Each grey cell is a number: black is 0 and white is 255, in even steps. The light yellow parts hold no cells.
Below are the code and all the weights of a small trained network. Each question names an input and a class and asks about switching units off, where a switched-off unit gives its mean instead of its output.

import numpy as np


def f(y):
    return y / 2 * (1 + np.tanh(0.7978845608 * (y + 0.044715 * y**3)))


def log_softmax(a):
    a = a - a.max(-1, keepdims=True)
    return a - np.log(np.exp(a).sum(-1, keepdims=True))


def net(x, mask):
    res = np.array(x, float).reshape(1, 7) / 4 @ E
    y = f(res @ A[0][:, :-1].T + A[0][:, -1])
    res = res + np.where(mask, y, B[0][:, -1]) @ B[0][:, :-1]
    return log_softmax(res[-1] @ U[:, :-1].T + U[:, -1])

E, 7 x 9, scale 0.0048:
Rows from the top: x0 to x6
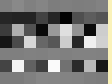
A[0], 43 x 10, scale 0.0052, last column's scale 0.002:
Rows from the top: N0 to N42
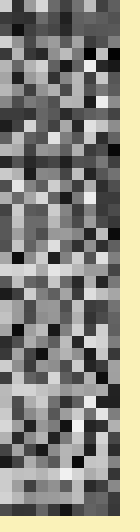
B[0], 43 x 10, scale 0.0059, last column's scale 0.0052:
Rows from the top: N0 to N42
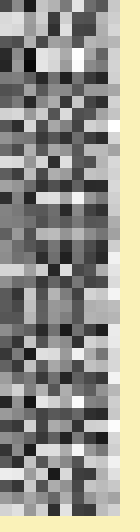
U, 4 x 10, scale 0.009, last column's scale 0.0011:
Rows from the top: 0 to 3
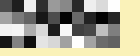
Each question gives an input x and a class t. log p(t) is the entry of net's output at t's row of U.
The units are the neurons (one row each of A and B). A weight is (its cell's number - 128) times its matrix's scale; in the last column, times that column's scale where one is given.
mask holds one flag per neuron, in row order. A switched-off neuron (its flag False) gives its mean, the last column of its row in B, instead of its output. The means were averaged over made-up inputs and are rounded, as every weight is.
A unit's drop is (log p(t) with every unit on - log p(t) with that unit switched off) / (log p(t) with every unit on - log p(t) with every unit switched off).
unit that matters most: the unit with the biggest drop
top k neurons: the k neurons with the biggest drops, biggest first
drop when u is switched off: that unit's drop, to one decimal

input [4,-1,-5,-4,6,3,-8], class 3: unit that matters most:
N5
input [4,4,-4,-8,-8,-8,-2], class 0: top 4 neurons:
N35; N30; N14; N40
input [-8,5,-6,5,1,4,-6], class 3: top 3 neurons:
N5; N33; N16
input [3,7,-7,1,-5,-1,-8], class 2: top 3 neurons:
N42; N2; N1
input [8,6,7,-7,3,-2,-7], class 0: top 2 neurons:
N35; N14
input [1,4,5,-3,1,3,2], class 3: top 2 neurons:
N4; N29
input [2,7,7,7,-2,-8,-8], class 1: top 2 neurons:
N8; N27
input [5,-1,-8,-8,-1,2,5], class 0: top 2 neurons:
N35; N30
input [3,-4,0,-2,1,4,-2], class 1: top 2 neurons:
N13; N42
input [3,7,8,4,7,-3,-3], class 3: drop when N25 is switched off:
0.0
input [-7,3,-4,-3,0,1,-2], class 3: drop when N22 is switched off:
0.1
